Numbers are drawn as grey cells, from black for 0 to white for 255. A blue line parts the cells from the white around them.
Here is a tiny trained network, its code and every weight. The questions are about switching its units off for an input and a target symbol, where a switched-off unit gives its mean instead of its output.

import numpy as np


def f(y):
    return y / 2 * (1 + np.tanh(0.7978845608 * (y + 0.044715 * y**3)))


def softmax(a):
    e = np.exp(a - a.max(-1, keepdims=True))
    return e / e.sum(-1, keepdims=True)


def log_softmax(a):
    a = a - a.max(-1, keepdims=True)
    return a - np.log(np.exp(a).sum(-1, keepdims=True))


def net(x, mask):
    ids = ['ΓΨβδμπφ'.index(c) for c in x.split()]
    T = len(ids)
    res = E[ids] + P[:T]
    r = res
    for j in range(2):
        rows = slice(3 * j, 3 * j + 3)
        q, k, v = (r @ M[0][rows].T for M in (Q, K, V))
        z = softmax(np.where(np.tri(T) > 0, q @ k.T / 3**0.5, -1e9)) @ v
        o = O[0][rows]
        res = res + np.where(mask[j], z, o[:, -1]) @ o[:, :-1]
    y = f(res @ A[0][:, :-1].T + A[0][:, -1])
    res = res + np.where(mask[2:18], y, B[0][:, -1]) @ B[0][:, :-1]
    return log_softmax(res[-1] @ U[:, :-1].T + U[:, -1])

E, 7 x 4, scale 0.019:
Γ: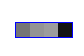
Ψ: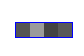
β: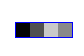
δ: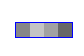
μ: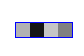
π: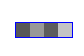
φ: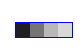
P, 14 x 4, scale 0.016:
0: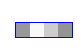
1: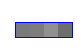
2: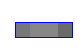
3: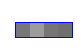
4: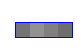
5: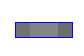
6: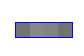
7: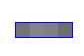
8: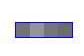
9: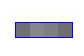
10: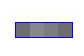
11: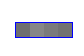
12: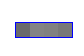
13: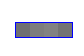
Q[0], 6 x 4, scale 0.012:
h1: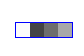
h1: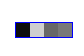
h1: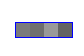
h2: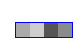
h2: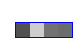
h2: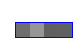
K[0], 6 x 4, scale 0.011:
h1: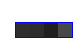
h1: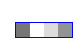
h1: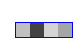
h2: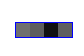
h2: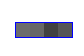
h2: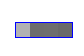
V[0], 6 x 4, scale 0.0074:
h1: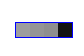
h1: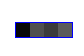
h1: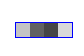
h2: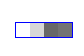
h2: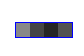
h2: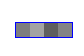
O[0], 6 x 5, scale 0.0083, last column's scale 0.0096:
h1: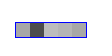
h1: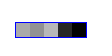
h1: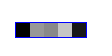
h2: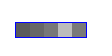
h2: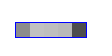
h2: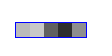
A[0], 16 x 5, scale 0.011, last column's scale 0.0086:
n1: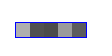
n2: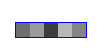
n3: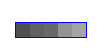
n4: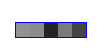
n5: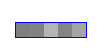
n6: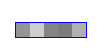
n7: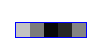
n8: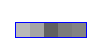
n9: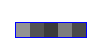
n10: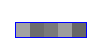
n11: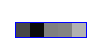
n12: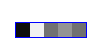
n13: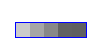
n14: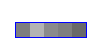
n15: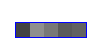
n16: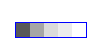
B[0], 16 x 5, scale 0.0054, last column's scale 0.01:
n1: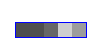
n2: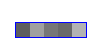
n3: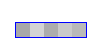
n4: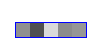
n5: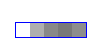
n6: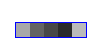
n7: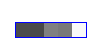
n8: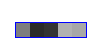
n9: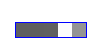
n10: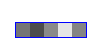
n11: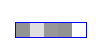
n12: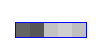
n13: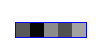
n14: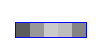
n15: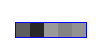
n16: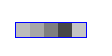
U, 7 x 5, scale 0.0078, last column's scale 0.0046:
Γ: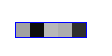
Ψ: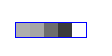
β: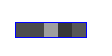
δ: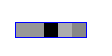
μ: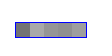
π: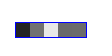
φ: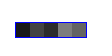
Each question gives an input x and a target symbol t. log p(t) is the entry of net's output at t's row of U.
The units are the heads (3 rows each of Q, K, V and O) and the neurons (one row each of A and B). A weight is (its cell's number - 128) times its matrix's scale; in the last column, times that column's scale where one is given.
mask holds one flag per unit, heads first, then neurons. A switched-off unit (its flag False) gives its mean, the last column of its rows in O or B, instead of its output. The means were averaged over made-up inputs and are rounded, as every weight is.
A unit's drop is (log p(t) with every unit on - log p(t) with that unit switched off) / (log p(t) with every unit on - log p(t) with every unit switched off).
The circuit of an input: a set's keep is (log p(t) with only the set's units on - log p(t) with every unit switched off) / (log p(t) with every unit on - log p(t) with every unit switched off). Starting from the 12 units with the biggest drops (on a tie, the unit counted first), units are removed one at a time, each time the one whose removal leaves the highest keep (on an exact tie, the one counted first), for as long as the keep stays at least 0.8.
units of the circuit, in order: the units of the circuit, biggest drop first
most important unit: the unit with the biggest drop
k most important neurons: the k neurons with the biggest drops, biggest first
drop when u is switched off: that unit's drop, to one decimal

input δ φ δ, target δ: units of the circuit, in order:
h1, n12
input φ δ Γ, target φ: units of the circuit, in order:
h1, n7, n11
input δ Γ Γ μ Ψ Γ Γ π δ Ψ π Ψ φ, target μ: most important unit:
n11
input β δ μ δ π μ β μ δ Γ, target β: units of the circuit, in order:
h1, n7, n13
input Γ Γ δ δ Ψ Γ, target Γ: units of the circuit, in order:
h1, n13
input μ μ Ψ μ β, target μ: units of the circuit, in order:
n11, n3, n16, h1
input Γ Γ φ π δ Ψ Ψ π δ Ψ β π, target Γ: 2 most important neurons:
n11, n10
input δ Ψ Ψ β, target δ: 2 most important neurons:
n11, n3
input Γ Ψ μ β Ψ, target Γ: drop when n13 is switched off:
0.1
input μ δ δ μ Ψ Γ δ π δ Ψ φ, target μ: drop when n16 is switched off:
0.2
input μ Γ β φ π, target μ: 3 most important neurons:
n12, n3, n8
